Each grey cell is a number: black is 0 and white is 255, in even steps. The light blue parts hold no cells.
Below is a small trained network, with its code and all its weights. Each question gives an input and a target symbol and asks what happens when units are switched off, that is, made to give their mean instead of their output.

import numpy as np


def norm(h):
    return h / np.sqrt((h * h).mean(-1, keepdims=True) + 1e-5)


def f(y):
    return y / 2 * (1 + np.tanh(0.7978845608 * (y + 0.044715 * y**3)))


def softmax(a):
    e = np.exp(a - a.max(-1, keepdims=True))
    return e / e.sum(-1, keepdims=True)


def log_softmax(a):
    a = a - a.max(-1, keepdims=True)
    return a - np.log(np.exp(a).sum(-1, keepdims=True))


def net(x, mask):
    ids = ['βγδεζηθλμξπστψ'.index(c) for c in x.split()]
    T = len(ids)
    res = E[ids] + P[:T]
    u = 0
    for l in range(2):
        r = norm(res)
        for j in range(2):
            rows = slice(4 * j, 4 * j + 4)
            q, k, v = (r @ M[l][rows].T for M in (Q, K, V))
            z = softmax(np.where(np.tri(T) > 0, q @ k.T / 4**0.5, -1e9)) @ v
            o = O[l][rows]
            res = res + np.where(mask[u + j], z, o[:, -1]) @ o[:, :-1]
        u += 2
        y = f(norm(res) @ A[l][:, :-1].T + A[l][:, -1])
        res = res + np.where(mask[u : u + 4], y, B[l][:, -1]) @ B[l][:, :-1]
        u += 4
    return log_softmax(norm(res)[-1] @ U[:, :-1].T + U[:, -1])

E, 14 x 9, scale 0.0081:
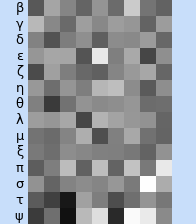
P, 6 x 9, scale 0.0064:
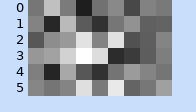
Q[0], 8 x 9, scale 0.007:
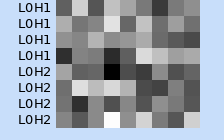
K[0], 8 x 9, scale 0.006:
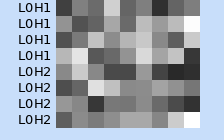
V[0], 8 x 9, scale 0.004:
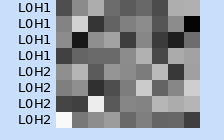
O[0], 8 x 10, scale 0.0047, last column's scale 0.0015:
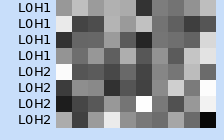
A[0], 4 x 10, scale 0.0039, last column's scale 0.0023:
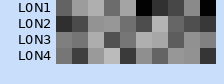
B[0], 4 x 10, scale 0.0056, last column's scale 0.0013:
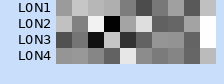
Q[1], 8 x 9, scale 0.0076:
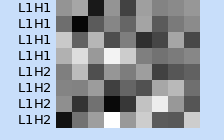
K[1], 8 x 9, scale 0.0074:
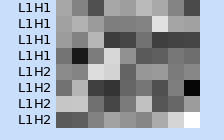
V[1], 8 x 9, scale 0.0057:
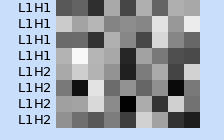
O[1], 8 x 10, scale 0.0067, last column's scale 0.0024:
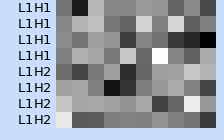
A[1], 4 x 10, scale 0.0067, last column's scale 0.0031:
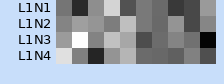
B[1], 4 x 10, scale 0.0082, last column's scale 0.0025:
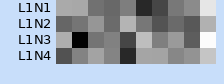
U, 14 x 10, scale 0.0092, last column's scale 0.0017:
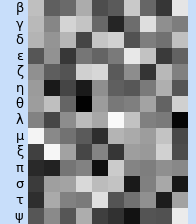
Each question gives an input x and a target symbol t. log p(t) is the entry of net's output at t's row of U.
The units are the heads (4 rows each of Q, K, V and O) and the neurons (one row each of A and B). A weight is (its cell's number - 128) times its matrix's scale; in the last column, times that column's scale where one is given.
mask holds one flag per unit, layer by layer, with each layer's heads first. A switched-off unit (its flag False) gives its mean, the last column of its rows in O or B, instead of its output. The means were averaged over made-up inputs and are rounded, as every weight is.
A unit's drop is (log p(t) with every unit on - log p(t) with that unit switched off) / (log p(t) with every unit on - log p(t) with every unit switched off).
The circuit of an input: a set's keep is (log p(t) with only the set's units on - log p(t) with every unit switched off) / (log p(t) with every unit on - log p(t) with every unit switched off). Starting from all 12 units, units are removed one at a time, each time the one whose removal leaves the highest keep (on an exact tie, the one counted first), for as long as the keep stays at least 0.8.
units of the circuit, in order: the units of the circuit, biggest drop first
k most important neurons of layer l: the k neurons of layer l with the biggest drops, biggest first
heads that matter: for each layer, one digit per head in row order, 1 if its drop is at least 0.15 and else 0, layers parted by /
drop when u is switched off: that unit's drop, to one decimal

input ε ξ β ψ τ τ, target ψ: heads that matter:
01 / 10
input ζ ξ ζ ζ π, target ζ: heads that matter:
10 / 01
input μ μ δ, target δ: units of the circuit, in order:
(L1H2, L0N4)
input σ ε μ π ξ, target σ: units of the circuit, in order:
(L1H2)
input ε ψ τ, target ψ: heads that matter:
00 / 10
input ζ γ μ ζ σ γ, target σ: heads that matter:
00 / 01
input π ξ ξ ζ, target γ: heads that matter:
11 / 01
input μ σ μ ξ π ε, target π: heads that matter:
01 / 11
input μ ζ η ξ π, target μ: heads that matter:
10 / 01
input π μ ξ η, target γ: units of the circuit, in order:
(L0N1, L0H1, L1H2)
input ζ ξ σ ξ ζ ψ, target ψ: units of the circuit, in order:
(L1H1, L1N1)
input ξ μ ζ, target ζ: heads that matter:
00 / 10
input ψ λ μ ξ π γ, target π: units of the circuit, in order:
(L1H2, L1H1)
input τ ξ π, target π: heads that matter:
01 / 11
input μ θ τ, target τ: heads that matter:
11 / 01
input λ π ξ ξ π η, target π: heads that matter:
00 / 01
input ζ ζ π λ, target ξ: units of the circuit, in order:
(L0H1)
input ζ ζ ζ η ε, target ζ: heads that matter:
00 / 01
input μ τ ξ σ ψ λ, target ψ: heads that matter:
00 / 10
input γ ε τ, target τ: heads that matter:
00 / 01
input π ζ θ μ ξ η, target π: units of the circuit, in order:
(L0H1, L1H2)
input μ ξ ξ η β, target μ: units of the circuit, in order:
(L1H2)
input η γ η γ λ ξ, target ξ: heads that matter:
11 / 01
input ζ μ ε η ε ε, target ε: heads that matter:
00 / 01
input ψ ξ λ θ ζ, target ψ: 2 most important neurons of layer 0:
(L0N3, L0N2)
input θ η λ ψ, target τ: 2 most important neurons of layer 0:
(L0N3, L0N2)
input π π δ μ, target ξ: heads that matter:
10 / 01
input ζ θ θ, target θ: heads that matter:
10 / 01
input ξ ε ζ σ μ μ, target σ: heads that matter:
00 / 00
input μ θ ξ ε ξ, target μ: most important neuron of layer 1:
(L1N4)
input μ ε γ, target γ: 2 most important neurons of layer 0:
(L0N2, L0N3)
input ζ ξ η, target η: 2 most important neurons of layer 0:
(L0N2, L0N3)
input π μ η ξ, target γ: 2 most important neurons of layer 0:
(L0N1, L0N2)
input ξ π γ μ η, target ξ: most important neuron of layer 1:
(L1N3)
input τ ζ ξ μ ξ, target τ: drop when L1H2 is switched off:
0.5
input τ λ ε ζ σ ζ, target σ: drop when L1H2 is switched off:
0.3
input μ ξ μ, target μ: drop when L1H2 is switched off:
1.4
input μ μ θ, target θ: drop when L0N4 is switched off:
0.1
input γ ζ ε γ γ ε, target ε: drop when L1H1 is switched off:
0.0
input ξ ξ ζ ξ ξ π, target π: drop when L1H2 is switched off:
0.2
